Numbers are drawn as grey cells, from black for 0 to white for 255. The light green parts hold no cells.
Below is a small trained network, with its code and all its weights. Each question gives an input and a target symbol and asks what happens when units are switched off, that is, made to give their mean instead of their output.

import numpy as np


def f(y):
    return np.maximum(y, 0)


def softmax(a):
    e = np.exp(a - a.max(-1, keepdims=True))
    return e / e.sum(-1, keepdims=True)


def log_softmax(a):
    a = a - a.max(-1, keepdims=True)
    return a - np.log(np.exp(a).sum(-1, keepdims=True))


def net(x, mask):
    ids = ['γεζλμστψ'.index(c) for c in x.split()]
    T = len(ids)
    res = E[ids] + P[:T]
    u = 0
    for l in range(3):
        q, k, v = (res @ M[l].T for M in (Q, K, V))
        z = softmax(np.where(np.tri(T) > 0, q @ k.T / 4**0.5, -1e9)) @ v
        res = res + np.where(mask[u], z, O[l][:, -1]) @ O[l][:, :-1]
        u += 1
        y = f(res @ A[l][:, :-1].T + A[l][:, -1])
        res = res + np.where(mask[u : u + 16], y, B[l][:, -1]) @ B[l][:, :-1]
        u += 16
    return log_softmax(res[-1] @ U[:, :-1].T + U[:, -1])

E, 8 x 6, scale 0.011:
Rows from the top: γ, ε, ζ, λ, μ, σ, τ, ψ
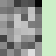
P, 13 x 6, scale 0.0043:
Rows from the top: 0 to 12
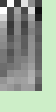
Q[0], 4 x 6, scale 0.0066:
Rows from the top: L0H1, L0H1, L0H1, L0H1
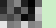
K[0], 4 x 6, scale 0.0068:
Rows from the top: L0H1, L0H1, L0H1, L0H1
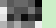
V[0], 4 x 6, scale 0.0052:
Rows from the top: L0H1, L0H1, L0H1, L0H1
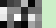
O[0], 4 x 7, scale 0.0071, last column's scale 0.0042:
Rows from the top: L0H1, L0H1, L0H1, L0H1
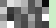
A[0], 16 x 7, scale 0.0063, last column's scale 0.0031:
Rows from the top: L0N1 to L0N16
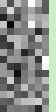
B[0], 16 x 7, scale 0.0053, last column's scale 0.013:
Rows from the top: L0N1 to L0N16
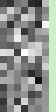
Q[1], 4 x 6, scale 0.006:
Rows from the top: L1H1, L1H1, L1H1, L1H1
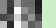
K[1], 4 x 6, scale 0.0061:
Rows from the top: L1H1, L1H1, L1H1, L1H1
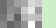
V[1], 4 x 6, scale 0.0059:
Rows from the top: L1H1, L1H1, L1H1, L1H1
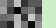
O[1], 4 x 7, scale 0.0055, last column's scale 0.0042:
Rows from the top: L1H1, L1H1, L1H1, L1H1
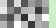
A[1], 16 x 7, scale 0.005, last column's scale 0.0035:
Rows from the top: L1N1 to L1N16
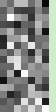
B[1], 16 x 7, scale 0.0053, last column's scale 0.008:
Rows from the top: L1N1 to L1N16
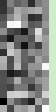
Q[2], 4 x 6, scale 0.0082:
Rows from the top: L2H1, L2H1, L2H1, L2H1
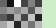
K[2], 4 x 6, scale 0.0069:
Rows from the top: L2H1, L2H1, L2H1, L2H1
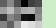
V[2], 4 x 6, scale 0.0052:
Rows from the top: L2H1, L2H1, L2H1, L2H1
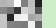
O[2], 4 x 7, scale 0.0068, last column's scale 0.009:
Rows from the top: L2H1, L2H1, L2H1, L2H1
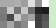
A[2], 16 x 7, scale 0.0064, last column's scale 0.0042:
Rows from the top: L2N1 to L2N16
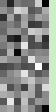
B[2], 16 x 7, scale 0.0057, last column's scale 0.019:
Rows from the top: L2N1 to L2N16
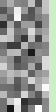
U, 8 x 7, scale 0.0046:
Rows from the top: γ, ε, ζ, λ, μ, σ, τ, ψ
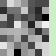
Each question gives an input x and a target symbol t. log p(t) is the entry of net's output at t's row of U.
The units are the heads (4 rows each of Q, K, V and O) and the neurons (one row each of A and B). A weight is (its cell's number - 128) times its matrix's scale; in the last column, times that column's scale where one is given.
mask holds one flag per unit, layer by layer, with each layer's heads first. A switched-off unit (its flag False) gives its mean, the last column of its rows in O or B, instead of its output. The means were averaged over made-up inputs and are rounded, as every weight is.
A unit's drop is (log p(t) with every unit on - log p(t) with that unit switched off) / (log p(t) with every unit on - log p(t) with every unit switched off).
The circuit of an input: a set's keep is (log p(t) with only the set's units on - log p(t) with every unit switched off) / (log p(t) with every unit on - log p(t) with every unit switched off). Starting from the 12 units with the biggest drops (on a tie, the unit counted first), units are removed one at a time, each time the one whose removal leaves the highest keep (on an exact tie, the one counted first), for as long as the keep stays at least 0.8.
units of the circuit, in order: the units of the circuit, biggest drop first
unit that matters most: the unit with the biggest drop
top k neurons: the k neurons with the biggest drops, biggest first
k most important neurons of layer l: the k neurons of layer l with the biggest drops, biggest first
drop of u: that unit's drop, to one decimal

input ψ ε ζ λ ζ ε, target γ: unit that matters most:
L1H1
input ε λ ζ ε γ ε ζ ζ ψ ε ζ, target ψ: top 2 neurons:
L2N2, L0N12
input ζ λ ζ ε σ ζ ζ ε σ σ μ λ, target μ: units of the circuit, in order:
L2H1, L1H1
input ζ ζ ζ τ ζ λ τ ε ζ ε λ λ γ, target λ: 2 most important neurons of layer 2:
L2N10, L2N6
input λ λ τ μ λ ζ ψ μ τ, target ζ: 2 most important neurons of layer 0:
L0N15, L0N4
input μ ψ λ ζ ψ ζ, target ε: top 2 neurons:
L0N15, L1N11
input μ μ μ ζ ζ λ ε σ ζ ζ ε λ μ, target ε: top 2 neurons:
L0N15, L1N11
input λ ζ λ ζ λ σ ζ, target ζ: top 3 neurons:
L1N15, L2N10, L2N6
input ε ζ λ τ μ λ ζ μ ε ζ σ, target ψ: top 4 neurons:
L1N7, L0N4, L0N1, L0N12
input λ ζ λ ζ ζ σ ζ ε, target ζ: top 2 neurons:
L1N15, L2N10
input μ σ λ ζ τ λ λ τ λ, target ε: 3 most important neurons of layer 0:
L0N15, L0N5, L0N3
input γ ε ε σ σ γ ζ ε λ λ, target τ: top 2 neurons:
L1N7, L0N4
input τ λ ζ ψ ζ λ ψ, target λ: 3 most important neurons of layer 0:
L0N6, L0N8, L0N7
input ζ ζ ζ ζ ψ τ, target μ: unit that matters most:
L2H1
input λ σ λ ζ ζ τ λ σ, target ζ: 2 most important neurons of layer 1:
L1N15, L1N6
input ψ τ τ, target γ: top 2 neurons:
L1N7, L2N15
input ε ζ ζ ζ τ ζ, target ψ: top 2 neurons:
L1N7, L0N12
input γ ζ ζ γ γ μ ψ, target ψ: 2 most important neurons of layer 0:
L0N12, L0N3
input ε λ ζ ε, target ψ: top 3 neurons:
L1N7, L0N12, L2N2
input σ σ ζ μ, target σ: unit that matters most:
L0H1
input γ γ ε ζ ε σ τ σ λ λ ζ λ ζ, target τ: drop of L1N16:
0.1
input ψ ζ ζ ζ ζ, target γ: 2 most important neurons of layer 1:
L1N7, L1N11
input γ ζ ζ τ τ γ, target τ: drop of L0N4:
0.3
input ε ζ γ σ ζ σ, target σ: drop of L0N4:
0.2
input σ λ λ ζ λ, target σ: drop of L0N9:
0.2
